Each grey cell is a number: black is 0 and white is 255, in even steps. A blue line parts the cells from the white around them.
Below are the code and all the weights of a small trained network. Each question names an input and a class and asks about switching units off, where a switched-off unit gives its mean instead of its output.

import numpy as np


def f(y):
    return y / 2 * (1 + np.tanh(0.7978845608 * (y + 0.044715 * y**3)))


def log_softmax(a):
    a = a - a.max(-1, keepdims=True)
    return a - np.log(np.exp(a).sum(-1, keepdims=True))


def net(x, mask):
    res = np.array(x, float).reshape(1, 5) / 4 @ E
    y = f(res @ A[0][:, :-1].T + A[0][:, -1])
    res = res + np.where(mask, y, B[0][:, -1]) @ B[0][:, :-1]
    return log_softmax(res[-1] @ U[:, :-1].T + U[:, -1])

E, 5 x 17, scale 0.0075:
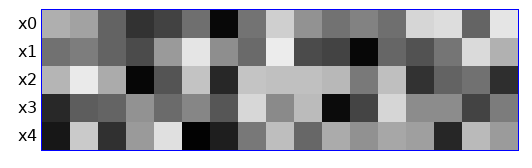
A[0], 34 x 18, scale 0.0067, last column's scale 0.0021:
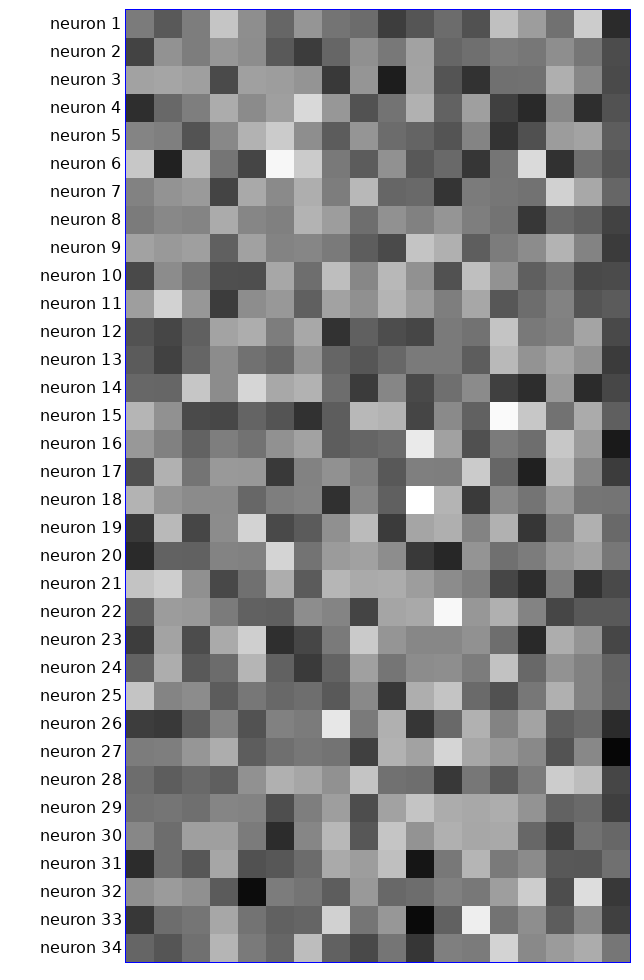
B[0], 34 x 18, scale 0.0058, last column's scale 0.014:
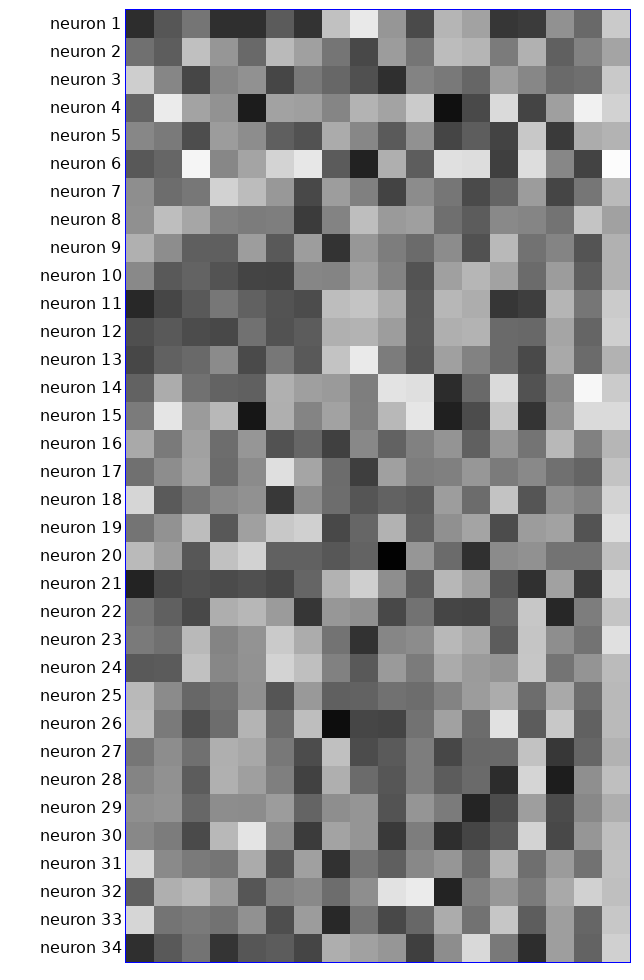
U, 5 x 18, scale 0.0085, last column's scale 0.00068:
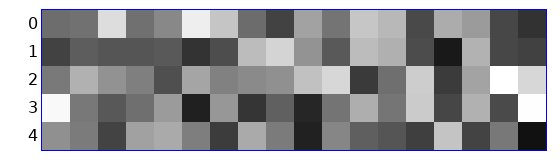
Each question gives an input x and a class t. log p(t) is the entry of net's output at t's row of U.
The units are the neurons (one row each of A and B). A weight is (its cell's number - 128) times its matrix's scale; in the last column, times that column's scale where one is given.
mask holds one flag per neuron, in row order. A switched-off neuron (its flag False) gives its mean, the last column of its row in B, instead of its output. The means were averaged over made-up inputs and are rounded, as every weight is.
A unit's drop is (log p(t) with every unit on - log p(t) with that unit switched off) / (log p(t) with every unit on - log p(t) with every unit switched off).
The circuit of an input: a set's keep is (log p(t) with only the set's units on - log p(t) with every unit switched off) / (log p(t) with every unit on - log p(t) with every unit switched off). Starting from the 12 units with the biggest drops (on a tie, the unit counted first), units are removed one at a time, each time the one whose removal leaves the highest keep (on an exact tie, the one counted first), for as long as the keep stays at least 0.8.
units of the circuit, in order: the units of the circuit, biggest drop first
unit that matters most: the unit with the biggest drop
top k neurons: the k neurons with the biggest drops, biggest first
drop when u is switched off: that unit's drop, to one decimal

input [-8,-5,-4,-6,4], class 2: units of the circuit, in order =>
(neuron 4)
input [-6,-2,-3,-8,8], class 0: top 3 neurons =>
(neuron 19; neuron 23; neuron 17)
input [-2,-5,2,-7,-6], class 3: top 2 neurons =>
(neuron 18; neuron 9)
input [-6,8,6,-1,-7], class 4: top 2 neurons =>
(neuron 5; neuron 28)
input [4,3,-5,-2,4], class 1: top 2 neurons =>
(neuron 6; neuron 1)
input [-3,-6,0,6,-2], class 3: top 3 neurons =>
(neuron 26; neuron 33; neuron 31)
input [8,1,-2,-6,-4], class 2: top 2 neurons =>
(neuron 15; neuron 32)
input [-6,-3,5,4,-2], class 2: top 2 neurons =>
(neuron 4; neuron 14)
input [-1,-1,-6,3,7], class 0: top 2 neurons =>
(neuron 23; neuron 19)
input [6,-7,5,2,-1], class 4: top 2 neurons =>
(neuron 22; neuron 30)
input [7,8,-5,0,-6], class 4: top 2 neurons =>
(neuron 28; neuron 20)
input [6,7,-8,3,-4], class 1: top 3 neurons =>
(neuron 1; neuron 34; neuron 12)
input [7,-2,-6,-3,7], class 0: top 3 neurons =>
(neuron 19; neuron 23; neuron 24)
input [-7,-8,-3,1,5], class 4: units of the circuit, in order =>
(neuron 30)
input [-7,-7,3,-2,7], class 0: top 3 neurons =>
(neuron 23; neuron 19; neuron 17)
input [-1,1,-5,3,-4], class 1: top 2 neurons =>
(neuron 34; neuron 1)
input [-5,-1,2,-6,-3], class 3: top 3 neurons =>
(neuron 15; neuron 18; neuron 32)
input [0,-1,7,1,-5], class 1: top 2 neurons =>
(neuron 21; neuron 11)
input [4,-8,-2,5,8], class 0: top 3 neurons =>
(neuron 19; neuron 23; neuron 24)
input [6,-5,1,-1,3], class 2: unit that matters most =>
neuron 15
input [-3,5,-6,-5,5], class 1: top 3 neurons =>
(neuron 6; neuron 12; neuron 1)
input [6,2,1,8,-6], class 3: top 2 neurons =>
(neuron 26; neuron 33)
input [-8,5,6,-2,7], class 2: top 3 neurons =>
(neuron 4; neuron 14; neuron 6)
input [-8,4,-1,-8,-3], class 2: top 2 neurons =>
(neuron 14; neuron 4)
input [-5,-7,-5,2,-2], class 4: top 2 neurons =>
(neuron 30; neuron 22)
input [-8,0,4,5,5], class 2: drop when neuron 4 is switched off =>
0.4
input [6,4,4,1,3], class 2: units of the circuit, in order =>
(neuron 15)
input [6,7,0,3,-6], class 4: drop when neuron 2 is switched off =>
0.1
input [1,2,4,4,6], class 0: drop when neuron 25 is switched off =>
0.0
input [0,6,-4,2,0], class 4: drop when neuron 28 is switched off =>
0.1
